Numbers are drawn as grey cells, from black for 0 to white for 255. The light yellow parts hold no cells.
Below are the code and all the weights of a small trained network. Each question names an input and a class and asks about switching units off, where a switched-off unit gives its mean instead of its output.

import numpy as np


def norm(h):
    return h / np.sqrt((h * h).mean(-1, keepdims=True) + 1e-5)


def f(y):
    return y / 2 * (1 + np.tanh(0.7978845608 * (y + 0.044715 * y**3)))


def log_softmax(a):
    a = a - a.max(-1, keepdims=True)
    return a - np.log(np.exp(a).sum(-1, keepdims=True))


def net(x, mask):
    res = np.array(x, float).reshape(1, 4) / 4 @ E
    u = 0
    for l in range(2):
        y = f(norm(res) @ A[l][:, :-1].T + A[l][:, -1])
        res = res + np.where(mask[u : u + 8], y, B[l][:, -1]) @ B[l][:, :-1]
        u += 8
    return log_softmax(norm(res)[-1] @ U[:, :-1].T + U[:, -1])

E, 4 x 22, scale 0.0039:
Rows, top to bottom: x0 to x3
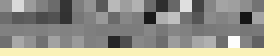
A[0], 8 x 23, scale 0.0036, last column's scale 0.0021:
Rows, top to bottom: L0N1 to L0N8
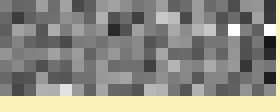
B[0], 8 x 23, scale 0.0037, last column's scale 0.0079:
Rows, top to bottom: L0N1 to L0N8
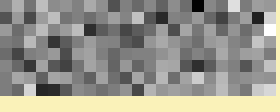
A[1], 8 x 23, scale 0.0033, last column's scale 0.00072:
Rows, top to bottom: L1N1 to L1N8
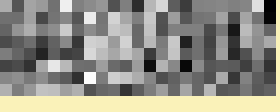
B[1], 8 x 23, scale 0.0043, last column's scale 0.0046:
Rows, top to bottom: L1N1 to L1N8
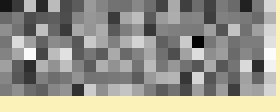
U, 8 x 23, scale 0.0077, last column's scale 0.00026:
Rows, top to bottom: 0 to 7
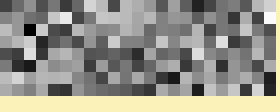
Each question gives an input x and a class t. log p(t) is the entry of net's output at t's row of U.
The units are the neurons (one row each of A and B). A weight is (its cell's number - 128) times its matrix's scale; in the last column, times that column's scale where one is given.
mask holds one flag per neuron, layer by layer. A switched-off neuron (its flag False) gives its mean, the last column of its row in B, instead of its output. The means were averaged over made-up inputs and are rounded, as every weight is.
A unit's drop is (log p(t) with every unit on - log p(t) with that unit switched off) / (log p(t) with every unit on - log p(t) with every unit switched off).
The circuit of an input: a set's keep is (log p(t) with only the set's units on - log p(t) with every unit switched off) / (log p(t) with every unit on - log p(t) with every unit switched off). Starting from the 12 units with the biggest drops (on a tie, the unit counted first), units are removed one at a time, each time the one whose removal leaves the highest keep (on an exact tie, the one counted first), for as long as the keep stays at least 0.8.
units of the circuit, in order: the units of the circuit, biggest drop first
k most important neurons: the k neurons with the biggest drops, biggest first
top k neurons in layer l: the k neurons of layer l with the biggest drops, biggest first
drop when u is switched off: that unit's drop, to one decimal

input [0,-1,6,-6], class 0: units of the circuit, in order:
[L0N2 L1N1]
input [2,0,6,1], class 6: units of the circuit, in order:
[L1N1]
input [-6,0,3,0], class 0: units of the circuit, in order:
[L0N3 L1N4]
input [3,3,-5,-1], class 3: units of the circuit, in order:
[L0N3 L1N5]
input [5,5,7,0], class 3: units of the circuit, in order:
[L0N3 L1N5]
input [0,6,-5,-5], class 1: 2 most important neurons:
[L0N8 L1N6]
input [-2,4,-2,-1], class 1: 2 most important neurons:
[L0N3 L1N5]
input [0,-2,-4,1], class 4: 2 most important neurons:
[L0N2 L1N4]
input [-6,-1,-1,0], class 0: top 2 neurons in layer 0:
[L0N8 L0N3]
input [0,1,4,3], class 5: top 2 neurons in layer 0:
[L0N8 L0N6]
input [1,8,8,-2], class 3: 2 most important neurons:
[L1N5 L0N4]
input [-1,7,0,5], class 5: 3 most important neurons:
[L0N8 L1N6 L0N2]
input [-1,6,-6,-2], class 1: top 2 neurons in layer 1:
[L1N6 L1N5]
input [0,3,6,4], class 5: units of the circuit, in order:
[L0N8]
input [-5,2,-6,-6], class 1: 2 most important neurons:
[L0N2 L0N3]
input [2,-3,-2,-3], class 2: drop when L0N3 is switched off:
0.2
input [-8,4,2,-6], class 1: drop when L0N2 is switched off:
0.2
